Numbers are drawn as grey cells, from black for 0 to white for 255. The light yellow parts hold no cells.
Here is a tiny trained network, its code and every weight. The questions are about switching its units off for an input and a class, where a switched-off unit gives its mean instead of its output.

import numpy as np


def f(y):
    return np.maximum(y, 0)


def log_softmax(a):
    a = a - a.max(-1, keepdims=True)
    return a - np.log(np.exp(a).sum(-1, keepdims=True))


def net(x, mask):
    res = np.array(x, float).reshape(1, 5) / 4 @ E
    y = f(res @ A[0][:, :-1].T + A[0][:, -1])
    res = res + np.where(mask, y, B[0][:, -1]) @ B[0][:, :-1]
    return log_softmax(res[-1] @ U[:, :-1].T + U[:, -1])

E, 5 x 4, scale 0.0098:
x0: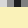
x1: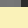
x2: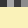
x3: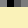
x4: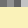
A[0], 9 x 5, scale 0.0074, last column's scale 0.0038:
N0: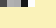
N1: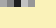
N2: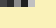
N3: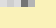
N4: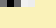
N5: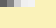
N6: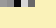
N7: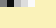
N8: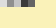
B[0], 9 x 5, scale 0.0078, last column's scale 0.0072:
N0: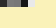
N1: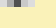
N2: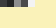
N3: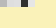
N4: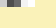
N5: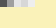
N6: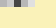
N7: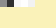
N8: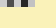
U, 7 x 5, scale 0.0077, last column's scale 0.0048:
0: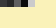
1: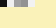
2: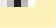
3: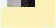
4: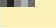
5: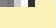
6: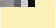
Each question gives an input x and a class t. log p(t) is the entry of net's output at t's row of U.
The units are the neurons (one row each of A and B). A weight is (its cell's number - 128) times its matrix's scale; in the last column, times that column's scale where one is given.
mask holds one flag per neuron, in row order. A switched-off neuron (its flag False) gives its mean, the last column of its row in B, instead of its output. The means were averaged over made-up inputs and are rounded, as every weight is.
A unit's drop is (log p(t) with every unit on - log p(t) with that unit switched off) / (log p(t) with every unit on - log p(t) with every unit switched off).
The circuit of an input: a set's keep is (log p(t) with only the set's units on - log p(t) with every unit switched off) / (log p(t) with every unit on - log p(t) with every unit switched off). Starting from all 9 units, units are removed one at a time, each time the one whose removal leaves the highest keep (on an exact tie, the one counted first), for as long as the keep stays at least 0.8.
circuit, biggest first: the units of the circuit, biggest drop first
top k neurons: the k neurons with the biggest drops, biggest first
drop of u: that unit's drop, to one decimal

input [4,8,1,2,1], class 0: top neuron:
(N4)
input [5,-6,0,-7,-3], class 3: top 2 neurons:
(N3, N4)
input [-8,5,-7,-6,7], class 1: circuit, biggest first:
(N0, N4)
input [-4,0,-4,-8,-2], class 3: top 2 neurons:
(N3, N8)
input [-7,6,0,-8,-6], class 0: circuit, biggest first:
(N0, N8)
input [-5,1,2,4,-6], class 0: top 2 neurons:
(N2, N0)
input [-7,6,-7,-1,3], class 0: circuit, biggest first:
(N0, N2)
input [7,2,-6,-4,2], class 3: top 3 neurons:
(N3, N8, N4)
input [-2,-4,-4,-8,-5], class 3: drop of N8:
0.3
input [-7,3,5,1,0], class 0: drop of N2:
0.2
